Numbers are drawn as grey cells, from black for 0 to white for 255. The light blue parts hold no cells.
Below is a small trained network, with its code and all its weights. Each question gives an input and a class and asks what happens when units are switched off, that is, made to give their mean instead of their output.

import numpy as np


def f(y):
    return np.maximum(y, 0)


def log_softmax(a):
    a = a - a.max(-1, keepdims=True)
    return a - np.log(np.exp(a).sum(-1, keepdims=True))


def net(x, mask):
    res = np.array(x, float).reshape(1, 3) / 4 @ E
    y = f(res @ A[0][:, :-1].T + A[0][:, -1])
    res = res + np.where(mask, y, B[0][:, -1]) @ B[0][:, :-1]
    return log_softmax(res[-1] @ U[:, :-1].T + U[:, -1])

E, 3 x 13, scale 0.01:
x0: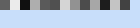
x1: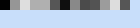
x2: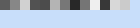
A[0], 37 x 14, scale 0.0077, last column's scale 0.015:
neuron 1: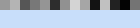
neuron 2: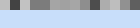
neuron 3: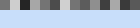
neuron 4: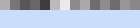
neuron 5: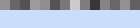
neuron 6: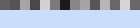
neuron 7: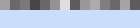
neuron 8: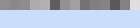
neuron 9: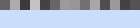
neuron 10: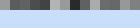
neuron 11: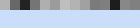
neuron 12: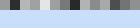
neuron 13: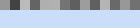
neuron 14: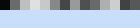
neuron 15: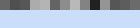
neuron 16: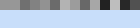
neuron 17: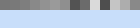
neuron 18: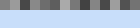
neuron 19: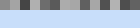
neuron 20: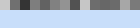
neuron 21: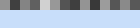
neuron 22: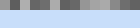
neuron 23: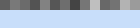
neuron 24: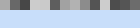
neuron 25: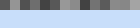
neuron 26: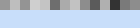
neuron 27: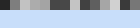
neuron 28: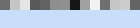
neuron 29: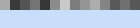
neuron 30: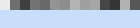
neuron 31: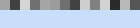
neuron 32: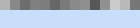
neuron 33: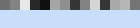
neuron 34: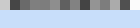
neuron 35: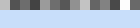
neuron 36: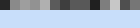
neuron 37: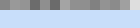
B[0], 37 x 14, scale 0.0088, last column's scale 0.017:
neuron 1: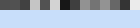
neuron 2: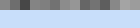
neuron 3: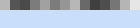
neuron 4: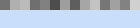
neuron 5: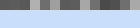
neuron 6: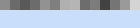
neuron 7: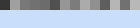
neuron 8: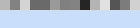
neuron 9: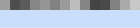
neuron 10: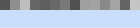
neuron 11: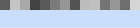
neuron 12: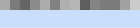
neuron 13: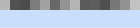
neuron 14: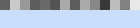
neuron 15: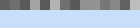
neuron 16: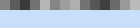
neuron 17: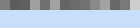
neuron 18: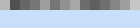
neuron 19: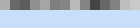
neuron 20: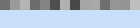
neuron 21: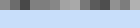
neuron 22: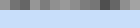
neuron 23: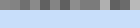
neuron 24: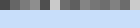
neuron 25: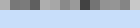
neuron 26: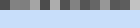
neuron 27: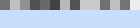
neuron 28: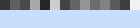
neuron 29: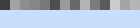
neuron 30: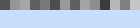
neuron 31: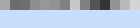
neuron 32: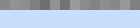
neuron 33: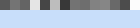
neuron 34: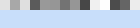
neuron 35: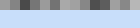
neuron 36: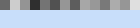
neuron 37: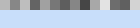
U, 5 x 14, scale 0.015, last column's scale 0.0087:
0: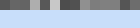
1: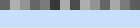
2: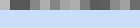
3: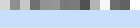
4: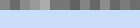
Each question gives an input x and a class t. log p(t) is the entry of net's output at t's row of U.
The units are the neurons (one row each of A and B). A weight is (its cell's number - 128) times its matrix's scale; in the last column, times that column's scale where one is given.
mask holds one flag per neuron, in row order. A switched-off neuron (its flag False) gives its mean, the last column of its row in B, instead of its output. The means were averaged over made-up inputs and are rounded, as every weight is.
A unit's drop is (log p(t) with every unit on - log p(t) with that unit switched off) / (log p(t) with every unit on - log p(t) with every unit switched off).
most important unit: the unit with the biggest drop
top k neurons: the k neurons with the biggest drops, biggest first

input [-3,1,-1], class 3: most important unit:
neuron 3
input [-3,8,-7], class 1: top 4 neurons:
[neuron 27; neuron 14; neuron 36; neuron 33]
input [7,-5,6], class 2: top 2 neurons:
[neuron 3; neuron 1]
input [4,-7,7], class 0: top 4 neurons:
[neuron 33; neuron 28; neuron 17; neuron 27]
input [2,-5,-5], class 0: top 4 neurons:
[neuron 1; neuron 27; neuron 24; neuron 14]
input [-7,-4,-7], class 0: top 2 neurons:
[neuron 1; neuron 24]
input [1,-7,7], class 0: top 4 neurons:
[neuron 33; neuron 28; neuron 27; neuron 17]
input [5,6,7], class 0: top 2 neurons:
[neuron 28; neuron 33]
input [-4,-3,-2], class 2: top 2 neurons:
[neuron 31; neuron 35]
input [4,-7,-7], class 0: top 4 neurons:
[neuron 1; neuron 24; neuron 26; neuron 27]
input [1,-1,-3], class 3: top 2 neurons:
[neuron 28; neuron 33]
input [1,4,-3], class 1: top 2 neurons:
[neuron 27; neuron 14]
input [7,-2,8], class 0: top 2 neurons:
[neuron 28; neuron 33]
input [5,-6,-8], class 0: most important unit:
neuron 1
